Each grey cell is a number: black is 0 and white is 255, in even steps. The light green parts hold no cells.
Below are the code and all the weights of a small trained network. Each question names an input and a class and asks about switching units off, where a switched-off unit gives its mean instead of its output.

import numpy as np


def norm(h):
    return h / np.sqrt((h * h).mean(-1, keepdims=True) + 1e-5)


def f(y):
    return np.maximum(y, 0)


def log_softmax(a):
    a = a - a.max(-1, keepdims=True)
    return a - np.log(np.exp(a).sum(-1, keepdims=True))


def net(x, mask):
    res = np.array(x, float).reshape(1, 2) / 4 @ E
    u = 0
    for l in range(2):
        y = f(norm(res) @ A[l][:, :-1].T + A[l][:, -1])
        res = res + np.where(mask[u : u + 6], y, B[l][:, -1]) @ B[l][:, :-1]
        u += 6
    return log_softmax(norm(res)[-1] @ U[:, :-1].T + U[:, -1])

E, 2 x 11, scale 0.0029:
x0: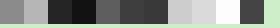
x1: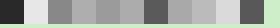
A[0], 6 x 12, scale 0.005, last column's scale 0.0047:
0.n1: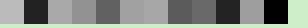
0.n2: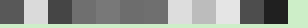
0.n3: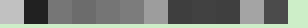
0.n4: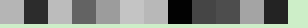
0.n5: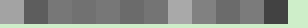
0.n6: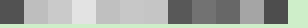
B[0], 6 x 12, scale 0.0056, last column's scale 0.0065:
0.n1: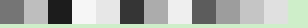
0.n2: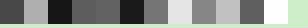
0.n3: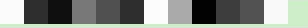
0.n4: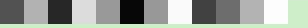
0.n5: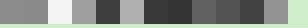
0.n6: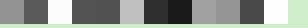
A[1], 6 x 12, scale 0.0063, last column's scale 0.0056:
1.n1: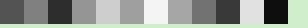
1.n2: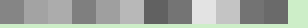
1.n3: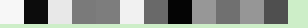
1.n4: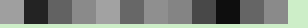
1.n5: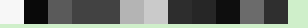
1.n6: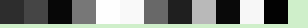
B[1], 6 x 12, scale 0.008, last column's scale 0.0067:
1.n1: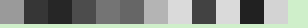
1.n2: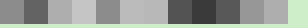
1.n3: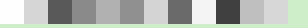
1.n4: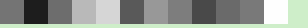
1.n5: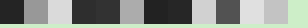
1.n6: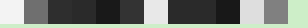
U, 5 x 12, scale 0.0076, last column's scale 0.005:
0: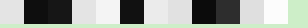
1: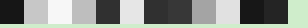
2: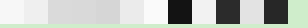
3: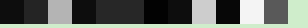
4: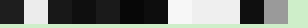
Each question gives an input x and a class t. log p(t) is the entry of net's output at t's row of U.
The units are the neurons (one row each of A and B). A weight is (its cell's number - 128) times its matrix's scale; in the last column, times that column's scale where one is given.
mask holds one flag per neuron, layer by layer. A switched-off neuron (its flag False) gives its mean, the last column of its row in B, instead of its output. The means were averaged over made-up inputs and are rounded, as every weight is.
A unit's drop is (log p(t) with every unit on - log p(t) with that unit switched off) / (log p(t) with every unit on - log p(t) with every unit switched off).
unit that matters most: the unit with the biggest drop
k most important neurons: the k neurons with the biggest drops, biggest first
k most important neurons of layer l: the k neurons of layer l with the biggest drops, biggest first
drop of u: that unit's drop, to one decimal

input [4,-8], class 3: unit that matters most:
1.n5
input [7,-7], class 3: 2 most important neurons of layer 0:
(0.n1, 0.n4)
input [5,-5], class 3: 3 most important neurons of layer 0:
(0.n1, 0.n4, 0.n2)
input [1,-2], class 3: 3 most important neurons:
(1.n5, 0.n4, 0.n2)
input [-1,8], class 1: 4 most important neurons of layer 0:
(0.n3, 0.n4, 0.n1, 0.n6)
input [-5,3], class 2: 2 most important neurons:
(0.n6, 0.n2)
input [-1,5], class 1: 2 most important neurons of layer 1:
(1.n2, 1.n3)
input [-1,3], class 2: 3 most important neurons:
(0.n4, 0.n6, 0.n1)
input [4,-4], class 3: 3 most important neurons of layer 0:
(0.n1, 0.n4, 0.n2)
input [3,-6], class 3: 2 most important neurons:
(1.n5, 0.n4)
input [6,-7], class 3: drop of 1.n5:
0.5
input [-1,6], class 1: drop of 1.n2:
0.2
